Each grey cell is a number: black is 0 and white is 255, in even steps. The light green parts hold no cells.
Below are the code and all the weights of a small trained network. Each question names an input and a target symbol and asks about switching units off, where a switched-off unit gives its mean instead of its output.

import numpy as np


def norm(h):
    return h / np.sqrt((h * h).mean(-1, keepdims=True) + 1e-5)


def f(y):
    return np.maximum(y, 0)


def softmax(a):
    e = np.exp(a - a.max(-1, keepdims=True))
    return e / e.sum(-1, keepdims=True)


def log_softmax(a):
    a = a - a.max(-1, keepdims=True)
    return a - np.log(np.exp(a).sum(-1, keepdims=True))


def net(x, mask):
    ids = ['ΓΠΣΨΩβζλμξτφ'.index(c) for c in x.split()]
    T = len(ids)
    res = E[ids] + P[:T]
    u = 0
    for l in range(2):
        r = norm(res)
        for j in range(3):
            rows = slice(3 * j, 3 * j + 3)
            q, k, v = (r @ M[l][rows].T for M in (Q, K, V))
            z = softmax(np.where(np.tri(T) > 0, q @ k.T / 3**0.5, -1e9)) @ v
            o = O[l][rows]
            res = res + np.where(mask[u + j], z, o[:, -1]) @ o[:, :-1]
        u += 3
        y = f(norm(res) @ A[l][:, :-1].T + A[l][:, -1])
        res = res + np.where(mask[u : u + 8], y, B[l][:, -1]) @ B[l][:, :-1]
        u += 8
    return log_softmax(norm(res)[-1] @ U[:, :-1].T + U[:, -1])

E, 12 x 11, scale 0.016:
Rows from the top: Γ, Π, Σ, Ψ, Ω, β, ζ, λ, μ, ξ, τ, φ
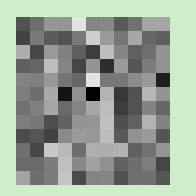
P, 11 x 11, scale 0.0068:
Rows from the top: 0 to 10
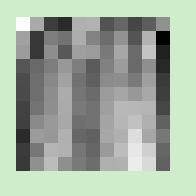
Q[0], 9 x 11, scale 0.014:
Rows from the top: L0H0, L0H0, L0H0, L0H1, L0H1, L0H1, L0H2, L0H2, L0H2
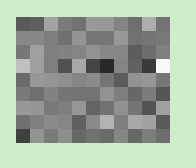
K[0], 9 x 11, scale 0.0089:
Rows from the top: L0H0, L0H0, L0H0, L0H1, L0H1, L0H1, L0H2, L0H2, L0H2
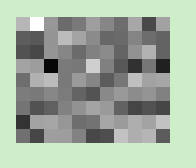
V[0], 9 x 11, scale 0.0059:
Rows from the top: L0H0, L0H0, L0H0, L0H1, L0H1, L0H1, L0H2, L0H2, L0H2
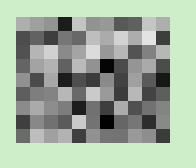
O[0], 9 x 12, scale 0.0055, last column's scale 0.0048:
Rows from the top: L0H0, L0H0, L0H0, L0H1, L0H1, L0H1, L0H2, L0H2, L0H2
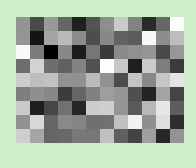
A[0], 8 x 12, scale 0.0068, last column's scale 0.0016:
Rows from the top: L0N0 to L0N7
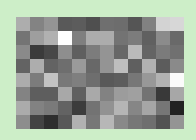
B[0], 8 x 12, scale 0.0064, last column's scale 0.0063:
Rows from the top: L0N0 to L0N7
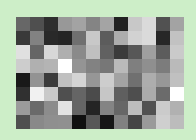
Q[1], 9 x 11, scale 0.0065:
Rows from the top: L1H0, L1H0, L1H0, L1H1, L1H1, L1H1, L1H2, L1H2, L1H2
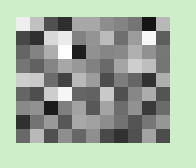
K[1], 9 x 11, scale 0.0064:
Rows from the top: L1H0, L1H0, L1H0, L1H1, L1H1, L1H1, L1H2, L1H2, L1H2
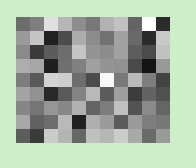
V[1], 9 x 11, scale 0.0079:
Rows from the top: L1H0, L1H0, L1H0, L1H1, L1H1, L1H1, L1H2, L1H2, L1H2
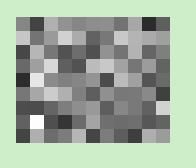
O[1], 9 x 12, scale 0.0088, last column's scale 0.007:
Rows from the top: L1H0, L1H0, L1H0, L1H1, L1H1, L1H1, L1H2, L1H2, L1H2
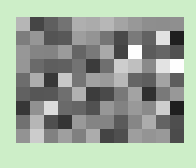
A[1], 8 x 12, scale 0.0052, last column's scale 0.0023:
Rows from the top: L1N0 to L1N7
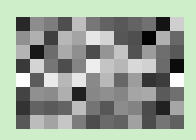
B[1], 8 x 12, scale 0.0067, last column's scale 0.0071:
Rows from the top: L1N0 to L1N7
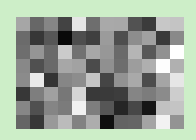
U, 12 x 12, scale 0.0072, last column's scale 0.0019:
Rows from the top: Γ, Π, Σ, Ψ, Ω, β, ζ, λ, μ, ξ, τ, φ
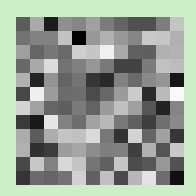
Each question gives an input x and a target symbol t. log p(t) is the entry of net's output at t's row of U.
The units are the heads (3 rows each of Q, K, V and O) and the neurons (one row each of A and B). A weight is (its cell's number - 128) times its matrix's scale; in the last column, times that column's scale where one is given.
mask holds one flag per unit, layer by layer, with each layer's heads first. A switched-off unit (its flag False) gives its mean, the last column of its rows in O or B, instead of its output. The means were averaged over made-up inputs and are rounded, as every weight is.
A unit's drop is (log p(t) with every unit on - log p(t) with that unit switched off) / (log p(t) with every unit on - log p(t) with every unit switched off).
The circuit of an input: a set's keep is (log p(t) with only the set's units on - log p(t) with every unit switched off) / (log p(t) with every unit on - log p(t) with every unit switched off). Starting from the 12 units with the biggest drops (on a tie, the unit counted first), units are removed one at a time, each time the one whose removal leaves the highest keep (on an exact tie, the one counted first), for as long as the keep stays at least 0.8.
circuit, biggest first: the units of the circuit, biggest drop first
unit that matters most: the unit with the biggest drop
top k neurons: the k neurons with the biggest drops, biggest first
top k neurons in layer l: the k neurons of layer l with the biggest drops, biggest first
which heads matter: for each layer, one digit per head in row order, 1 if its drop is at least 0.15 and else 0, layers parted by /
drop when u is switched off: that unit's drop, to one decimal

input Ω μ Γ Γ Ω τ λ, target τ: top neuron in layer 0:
(L0N3)
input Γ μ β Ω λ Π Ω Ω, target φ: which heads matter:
010 / 100
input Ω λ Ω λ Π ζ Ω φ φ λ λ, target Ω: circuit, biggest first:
(L1H1 L0H0 L0H1)
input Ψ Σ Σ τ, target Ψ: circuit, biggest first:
(L0H2 L1H0 L1H1)
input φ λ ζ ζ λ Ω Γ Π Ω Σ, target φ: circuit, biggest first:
(L0H0 L1H2)
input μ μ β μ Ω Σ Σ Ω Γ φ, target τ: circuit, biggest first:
(L0H2 L1H1)
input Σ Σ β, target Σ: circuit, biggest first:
(L1H0 L0H0 L0N5)
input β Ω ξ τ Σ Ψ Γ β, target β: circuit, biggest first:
(L0H0 L1H1)
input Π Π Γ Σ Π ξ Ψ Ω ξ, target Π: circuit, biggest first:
(L1H1 L1N6)
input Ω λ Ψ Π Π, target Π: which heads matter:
011 / 000
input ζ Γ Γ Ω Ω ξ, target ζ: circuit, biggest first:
(L0H0 L1H2)
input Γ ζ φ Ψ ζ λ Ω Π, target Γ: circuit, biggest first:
(L1H1 L0H2 L0N6)
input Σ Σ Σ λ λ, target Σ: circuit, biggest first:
(L0H0 L0N5)
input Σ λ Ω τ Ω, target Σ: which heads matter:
100 / 100
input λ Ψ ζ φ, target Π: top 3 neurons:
(L0N7 L0N6 L1N6)
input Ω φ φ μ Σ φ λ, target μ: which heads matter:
010 / 001
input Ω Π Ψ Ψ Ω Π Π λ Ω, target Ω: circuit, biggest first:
(L1H1 L0H0)
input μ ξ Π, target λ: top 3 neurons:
(L0N7 L0N5 L0N3)
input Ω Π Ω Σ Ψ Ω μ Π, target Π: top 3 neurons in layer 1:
(L1N6 L1N0 L1N2)
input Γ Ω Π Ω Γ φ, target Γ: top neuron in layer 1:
(L1N1)
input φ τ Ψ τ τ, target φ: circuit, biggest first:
(L0H0 L0N1)
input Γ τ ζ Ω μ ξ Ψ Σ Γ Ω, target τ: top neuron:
(L1N7)
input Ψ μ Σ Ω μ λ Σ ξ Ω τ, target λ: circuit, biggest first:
(L0H1 L1H2)
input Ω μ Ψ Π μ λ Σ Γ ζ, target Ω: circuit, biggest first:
(L1H1 L0H0)
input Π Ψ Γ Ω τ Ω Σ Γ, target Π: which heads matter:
010 / 010
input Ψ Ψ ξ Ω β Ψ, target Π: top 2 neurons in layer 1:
(L1N6 L1N0)
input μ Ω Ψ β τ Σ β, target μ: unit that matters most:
L0H2
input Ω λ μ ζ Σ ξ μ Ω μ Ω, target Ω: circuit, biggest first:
(L1H1 L0H1)
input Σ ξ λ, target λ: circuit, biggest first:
(L1H2 L0H2)
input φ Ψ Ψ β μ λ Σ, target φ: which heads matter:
100 / 011
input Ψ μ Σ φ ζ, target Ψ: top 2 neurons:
(L0N0 L1N2)
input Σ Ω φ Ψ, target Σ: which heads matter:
110 / 100
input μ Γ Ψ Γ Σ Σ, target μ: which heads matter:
000 / 000
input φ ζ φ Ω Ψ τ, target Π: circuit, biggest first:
(L0H2)
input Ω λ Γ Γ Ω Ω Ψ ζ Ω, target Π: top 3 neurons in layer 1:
(L1N6 L1N0 L1N2)
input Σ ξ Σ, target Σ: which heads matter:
110 / 100
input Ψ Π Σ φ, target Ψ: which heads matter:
001 / 110
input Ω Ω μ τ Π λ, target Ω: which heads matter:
100 / 010
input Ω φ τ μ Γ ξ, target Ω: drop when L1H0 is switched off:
0.1
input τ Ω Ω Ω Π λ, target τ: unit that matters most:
L1H0
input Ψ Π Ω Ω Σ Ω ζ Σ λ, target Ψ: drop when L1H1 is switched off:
0.2
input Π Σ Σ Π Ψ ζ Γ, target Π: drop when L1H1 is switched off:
0.3
